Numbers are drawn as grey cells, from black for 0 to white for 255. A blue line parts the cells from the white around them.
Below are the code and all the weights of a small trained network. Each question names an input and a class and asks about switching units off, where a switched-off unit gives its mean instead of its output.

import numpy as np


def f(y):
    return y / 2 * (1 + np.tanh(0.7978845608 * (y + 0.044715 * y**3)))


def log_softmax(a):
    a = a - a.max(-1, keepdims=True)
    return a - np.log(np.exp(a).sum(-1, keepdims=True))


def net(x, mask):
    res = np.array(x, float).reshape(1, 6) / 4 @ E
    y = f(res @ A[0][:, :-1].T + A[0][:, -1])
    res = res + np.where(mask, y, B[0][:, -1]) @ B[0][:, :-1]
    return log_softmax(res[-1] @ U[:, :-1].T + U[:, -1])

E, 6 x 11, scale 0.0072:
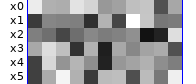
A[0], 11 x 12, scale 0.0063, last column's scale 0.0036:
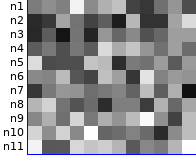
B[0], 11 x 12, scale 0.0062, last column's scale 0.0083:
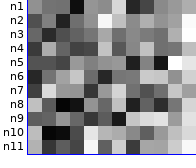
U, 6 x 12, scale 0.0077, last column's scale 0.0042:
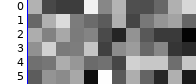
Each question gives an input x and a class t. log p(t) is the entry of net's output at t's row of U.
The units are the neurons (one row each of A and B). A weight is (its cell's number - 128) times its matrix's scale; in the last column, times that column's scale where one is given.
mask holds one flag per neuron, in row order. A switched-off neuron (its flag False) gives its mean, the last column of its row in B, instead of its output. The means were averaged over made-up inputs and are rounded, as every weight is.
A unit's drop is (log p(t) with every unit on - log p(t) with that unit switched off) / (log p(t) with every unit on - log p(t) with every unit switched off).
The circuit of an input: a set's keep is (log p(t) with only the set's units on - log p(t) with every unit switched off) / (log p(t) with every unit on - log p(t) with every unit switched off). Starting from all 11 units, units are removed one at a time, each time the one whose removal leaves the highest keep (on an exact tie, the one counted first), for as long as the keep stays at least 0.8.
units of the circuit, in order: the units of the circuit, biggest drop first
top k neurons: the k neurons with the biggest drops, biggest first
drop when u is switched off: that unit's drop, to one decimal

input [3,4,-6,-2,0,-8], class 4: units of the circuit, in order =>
n9
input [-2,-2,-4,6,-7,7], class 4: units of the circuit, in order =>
n5, n6
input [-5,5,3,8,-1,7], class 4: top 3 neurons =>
n5, n6, n1
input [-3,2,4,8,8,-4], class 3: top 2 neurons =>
n11, n5
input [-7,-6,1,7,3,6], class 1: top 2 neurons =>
n10, n11
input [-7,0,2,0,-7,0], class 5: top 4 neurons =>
n11, n10, n8, n1
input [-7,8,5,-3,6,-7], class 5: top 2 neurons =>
n11, n10
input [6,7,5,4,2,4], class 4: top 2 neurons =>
n9, n5
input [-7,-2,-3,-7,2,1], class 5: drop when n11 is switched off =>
0.4
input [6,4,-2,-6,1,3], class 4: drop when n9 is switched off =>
0.2
